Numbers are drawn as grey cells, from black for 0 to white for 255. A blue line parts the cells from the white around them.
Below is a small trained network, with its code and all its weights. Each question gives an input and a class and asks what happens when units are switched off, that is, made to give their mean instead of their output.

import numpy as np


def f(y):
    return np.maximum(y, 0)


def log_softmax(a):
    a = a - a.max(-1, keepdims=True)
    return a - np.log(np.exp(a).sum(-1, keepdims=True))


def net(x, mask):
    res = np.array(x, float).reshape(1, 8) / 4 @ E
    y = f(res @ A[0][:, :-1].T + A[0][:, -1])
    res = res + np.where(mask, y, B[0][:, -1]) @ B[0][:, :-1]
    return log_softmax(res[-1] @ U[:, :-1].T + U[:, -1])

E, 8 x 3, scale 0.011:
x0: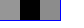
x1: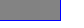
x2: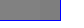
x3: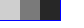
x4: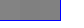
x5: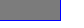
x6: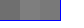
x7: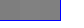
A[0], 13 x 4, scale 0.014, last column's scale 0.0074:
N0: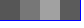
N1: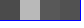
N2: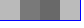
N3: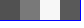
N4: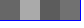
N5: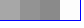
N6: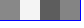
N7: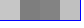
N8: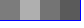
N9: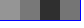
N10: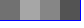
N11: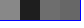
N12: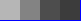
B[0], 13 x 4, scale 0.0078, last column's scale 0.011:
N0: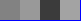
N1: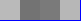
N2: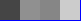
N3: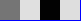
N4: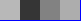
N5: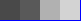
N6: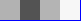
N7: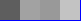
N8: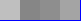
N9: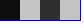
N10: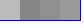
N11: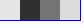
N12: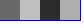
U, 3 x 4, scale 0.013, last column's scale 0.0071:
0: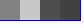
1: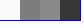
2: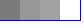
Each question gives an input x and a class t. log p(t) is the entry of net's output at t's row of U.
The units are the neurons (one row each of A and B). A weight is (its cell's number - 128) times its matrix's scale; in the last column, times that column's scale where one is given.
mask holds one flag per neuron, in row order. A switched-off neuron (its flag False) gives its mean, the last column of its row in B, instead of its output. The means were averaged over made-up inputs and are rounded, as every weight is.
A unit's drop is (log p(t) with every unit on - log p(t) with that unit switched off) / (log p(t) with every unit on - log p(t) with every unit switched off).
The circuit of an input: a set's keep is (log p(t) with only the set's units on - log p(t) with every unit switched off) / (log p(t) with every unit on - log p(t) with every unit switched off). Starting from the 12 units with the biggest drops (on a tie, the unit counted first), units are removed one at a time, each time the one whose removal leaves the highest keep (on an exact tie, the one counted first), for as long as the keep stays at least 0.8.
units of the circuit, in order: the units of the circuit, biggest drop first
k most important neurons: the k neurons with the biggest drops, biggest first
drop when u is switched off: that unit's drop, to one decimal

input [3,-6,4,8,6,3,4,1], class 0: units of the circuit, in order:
[N9]
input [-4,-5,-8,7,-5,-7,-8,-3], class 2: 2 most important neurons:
[N3 N6]
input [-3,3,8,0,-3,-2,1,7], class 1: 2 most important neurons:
[N9 N2]
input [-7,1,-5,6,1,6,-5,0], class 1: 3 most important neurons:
[N6 N4 N3]
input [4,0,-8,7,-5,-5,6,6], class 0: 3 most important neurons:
[N9 N12 N6]
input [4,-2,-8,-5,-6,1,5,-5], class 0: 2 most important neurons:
[N3 N6]
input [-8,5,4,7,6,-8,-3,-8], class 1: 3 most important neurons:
[N6 N4 N3]
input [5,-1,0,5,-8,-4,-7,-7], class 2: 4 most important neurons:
[N3 N2 N9 N7]
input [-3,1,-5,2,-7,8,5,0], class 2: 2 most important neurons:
[N11 N3]
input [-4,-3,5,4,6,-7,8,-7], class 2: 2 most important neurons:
[N3 N11]
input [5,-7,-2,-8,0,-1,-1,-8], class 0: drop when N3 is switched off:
0.7
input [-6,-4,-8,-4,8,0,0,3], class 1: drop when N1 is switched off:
0.1
